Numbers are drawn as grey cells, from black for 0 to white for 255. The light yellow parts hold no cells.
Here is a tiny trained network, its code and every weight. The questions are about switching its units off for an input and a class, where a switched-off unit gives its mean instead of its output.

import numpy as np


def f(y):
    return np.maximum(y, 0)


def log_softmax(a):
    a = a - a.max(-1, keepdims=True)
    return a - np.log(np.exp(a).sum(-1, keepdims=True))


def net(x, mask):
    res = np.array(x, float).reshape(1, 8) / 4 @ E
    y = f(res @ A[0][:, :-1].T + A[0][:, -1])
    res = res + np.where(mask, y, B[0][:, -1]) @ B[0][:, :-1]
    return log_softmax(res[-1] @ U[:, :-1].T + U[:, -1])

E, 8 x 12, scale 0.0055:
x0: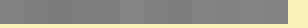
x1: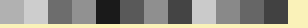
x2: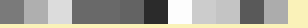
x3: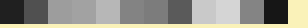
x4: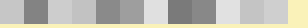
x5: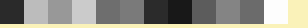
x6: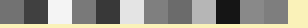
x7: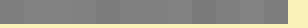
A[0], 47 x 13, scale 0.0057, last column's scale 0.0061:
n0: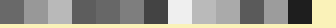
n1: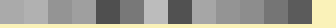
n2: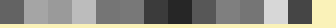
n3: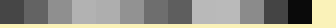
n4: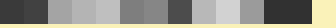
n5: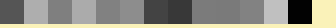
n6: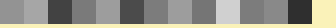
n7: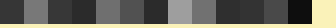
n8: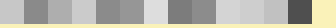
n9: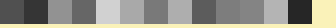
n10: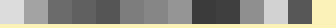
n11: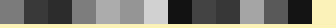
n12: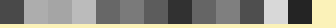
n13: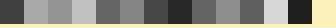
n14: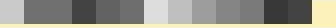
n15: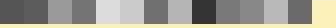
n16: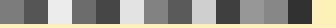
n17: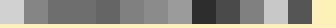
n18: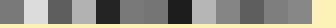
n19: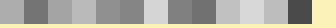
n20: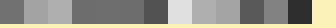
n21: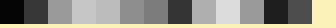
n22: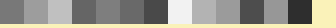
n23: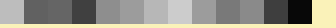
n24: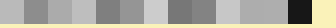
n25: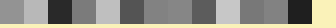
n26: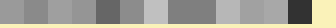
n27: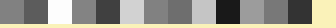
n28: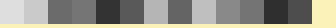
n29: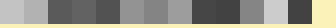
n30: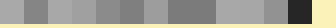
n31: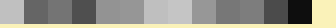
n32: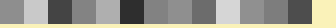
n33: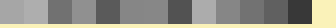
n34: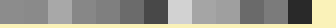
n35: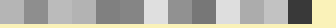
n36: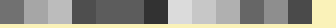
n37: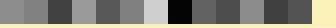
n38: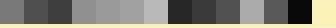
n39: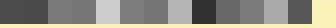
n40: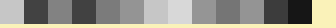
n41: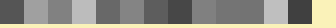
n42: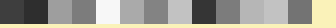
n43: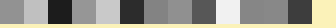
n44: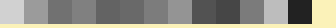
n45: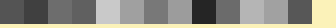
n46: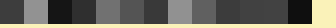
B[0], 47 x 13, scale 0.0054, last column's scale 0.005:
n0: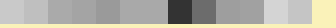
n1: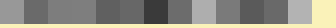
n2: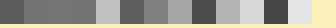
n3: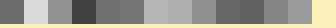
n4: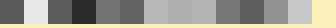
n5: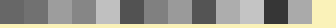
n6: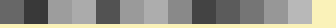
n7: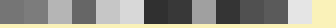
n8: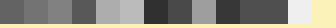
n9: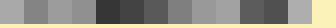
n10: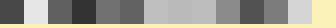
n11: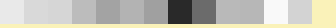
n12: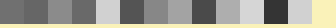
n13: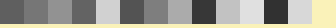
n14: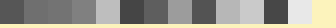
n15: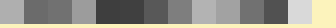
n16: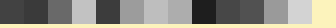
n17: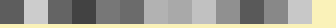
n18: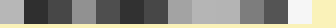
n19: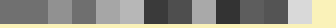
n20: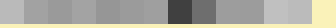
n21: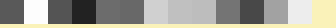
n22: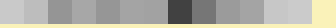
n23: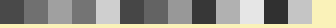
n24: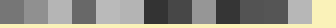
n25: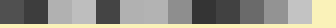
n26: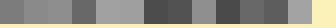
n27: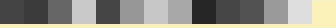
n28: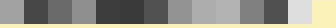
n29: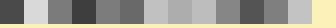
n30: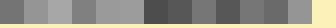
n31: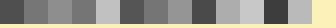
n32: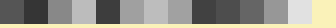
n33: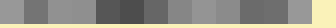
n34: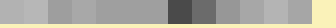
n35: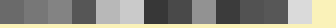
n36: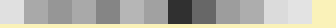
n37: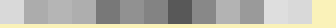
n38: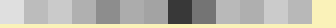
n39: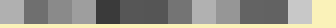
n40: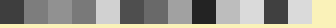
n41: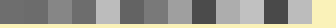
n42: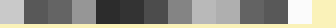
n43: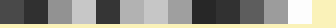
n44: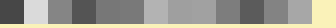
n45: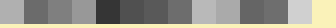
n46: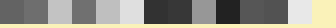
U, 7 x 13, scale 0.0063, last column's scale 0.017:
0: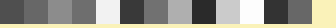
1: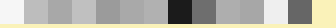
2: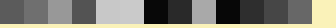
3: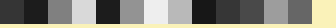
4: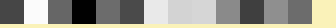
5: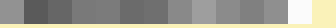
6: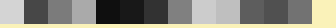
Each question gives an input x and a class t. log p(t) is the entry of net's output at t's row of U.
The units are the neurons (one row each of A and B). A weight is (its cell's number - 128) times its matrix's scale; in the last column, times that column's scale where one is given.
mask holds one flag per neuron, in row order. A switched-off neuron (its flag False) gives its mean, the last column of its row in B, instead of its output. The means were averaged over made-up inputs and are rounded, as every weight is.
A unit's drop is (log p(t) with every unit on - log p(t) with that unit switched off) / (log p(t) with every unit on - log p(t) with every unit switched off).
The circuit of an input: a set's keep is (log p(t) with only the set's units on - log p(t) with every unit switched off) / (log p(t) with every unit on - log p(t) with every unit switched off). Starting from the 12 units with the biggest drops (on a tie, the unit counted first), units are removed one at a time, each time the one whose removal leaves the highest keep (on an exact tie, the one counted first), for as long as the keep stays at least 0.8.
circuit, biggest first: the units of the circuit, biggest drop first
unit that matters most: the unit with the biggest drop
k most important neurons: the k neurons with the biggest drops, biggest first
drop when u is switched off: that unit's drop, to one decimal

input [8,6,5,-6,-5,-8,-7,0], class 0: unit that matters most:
n14
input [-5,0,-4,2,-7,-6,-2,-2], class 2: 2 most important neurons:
[n46, n7]
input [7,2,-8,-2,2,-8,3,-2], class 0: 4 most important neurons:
[n40, n14, n23, n31]
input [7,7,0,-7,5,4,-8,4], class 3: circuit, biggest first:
[n43, n32]
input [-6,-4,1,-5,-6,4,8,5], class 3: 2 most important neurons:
[n27, n16]
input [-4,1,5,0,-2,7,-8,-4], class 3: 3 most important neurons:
[n43, n32, n25]
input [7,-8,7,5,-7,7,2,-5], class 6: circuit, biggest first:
[n42, n15]
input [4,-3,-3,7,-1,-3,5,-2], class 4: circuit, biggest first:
[n21, n4]
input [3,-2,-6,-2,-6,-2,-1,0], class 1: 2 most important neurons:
[n11, n38]
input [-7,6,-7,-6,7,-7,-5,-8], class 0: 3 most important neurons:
[n14, n40, n23]
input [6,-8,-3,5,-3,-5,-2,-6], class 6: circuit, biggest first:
[n42, n45, n39]
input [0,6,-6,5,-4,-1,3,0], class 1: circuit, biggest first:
[n11, n37]
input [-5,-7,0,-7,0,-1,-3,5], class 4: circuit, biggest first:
[n10, n17]
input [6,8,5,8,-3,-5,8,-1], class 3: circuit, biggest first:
[n27]
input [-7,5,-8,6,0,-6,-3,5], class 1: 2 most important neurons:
[n11, n37]
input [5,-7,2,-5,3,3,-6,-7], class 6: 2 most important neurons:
[n42, n15]
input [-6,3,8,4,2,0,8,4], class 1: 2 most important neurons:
[n36, n0]
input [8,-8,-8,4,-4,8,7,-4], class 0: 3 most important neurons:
[n13, n2, n12]
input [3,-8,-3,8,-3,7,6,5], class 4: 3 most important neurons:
[n21, n4, n3]
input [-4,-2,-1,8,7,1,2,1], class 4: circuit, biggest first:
[n21]
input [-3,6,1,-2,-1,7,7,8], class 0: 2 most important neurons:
[n13, n12]
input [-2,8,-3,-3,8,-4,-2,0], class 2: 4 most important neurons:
[n8, n35, n24, n19]
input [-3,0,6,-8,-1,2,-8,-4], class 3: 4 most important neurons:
[n43, n32, n25, n6]
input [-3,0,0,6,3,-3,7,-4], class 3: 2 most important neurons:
[n16, n27]
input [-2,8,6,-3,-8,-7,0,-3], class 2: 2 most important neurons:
[n7, n46]
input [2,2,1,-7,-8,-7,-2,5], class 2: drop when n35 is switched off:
-0.1
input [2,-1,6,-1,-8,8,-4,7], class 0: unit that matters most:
n13
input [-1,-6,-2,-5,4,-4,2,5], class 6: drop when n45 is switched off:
0.2
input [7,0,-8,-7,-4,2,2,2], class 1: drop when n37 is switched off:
0.1
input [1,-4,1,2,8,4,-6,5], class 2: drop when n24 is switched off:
0.0
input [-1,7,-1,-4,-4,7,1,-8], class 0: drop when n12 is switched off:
0.1
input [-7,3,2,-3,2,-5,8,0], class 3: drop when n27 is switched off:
0.2
